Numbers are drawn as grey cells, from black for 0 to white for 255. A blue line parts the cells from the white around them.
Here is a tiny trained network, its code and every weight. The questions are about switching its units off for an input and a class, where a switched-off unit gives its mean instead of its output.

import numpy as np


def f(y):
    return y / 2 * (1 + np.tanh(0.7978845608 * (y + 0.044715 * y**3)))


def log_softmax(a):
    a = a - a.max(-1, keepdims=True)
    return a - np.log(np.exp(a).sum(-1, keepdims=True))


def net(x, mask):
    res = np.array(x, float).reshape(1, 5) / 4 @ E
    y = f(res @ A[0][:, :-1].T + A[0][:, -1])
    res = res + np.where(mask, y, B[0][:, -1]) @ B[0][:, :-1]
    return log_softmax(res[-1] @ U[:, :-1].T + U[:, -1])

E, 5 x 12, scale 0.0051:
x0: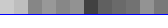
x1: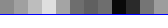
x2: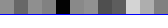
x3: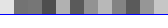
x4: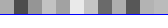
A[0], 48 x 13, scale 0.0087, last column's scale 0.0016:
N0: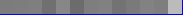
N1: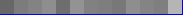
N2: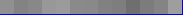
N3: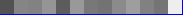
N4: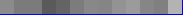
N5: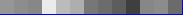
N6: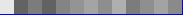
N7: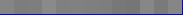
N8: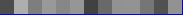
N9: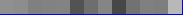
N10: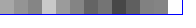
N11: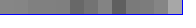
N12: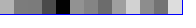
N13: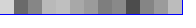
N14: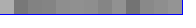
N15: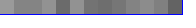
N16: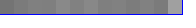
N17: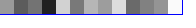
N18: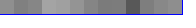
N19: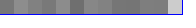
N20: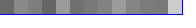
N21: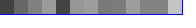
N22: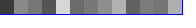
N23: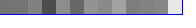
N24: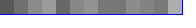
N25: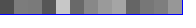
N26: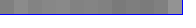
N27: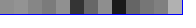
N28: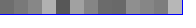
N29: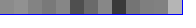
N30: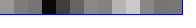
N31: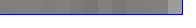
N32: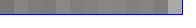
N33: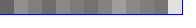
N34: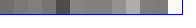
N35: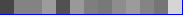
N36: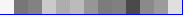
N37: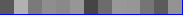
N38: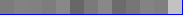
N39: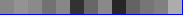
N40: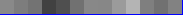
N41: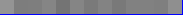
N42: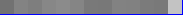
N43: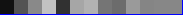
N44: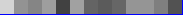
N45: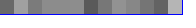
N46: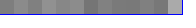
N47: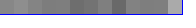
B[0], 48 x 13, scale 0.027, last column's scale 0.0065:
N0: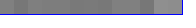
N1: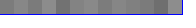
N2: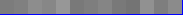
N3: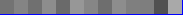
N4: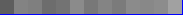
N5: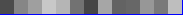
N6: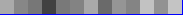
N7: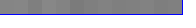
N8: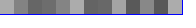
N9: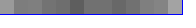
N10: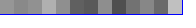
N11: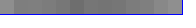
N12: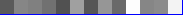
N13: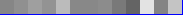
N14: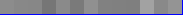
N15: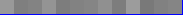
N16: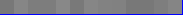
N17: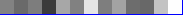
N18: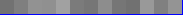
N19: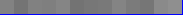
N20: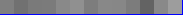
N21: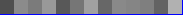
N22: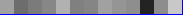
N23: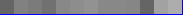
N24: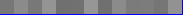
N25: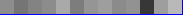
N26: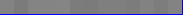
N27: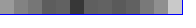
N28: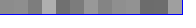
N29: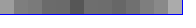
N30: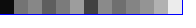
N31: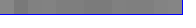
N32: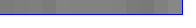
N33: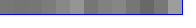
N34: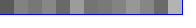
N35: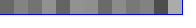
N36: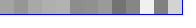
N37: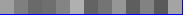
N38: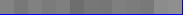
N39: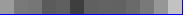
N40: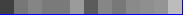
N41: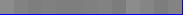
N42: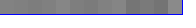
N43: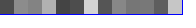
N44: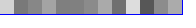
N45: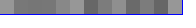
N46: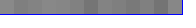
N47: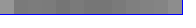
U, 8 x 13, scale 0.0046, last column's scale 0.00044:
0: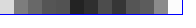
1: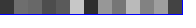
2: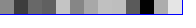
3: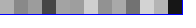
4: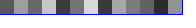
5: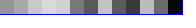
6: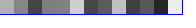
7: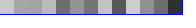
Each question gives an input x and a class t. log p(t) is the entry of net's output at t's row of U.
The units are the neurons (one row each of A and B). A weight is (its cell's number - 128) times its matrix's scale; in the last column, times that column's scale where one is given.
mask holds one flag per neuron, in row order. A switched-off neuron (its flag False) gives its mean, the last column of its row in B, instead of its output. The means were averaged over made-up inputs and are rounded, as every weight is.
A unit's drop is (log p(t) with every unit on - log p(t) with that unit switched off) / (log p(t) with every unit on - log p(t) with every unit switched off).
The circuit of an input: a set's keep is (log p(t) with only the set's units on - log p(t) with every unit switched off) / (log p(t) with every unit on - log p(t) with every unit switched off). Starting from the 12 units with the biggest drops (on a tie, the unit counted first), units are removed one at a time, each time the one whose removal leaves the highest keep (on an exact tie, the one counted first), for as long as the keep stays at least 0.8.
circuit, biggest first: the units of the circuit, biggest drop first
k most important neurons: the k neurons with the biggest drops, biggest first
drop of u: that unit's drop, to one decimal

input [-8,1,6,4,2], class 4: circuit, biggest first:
(N43 N21)
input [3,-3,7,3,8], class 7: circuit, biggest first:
(N44)
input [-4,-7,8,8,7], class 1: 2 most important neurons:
(N12 N30)
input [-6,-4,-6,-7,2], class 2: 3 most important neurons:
(N22 N25 N17)
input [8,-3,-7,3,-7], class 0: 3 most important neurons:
(N27 N39 N29)
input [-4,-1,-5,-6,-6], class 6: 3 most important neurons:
(N17 N8 N37)
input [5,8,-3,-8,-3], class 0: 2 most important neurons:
(N27 N39)
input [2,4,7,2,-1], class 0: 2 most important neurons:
(N27 N39)
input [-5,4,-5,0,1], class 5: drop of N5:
0.1
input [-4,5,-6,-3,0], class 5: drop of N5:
0.2
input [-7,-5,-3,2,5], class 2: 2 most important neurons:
(N22 N25)
